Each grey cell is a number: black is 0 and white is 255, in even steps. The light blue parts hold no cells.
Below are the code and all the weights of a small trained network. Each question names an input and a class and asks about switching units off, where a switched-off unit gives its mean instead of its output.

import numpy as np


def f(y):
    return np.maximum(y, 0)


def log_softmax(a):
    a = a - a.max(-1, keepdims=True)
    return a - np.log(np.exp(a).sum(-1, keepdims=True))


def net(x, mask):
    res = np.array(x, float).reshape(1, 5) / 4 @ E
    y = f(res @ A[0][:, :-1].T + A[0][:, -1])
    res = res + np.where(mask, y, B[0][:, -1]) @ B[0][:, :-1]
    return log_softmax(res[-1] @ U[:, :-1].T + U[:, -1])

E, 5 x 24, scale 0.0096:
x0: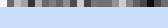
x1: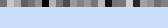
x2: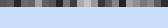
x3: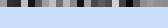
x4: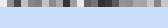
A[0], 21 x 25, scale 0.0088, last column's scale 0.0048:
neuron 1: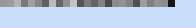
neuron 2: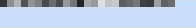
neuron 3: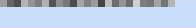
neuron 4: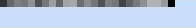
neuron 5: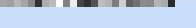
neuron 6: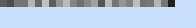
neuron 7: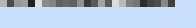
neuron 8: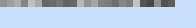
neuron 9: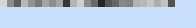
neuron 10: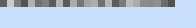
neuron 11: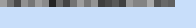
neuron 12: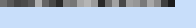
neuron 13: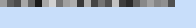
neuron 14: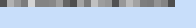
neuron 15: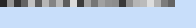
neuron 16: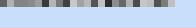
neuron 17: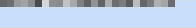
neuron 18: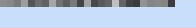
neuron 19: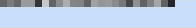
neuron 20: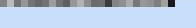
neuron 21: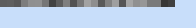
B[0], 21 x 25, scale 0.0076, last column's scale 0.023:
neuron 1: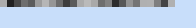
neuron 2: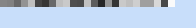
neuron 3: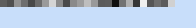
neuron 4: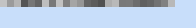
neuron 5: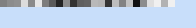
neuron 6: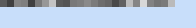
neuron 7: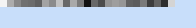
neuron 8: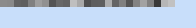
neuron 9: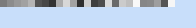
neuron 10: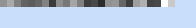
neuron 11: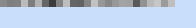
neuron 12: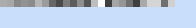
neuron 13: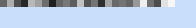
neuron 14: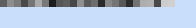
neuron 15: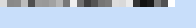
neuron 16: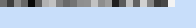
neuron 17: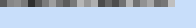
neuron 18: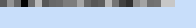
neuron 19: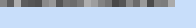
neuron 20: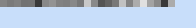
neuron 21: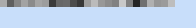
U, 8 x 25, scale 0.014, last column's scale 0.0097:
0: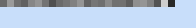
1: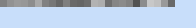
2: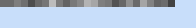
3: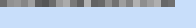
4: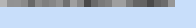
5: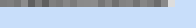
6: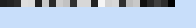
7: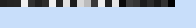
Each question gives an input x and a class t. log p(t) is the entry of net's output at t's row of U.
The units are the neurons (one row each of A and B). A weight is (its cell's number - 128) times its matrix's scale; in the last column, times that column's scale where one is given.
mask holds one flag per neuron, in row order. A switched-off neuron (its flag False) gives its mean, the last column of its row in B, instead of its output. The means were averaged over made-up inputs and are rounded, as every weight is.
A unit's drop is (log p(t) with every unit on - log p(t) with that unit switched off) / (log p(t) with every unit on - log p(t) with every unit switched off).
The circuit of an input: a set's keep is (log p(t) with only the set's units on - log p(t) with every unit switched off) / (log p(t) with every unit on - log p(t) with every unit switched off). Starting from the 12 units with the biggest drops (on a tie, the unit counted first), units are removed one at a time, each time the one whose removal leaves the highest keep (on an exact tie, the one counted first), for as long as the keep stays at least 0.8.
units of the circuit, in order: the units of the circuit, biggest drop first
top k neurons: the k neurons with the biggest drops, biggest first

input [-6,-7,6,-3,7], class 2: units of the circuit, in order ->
[neuron 3]
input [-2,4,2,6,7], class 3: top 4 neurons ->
[neuron 9; neuron 20; neuron 14; neuron 10]
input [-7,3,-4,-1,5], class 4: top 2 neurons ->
[neuron 15; neuron 2]
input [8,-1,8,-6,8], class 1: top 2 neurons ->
[neuron 11; neuron 12]
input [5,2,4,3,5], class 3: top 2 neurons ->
[neuron 15; neuron 9]
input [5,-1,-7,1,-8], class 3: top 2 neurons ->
[neuron 2; neuron 12]
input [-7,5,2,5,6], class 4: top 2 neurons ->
[neuron 15; neuron 2]
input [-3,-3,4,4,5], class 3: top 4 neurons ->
[neuron 9; neuron 5; neuron 14; neuron 10]
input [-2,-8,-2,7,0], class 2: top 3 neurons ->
[neuron 3; neuron 17; neuron 19]
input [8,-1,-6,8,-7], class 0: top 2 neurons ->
[neuron 13; neuron 15]
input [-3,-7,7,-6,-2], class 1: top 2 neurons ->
[neuron 12; neuron 21]
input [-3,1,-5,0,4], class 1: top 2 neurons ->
[neuron 5; neuron 2]
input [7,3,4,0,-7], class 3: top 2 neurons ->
[neuron 2; neuron 15]
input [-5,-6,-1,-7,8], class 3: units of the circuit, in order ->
[neuron 9]
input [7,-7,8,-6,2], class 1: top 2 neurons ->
[neuron 12; neuron 11]
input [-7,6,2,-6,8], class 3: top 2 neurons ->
[neuron 9; neuron 20]
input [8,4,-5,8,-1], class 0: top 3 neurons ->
[neuron 13; neuron 15; neuron 18]
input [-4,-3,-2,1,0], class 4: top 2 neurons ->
[neuron 15; neuron 16]
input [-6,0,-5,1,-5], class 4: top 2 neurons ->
[neuron 15; neuron 9]
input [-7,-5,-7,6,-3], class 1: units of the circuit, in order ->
[neuron 5]
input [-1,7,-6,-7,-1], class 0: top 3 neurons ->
[neuron 14; neuron 10; neuron 3]
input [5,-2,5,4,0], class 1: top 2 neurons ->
[neuron 15; neuron 12]
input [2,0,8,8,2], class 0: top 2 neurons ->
[neuron 13; neuron 18]
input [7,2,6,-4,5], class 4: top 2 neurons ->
[neuron 7; neuron 5]
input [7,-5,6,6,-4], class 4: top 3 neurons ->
[neuron 7; neuron 5; neuron 14]
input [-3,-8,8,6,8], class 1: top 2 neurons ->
[neuron 12; neuron 11]
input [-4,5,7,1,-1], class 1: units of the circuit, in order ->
[neuron 12]
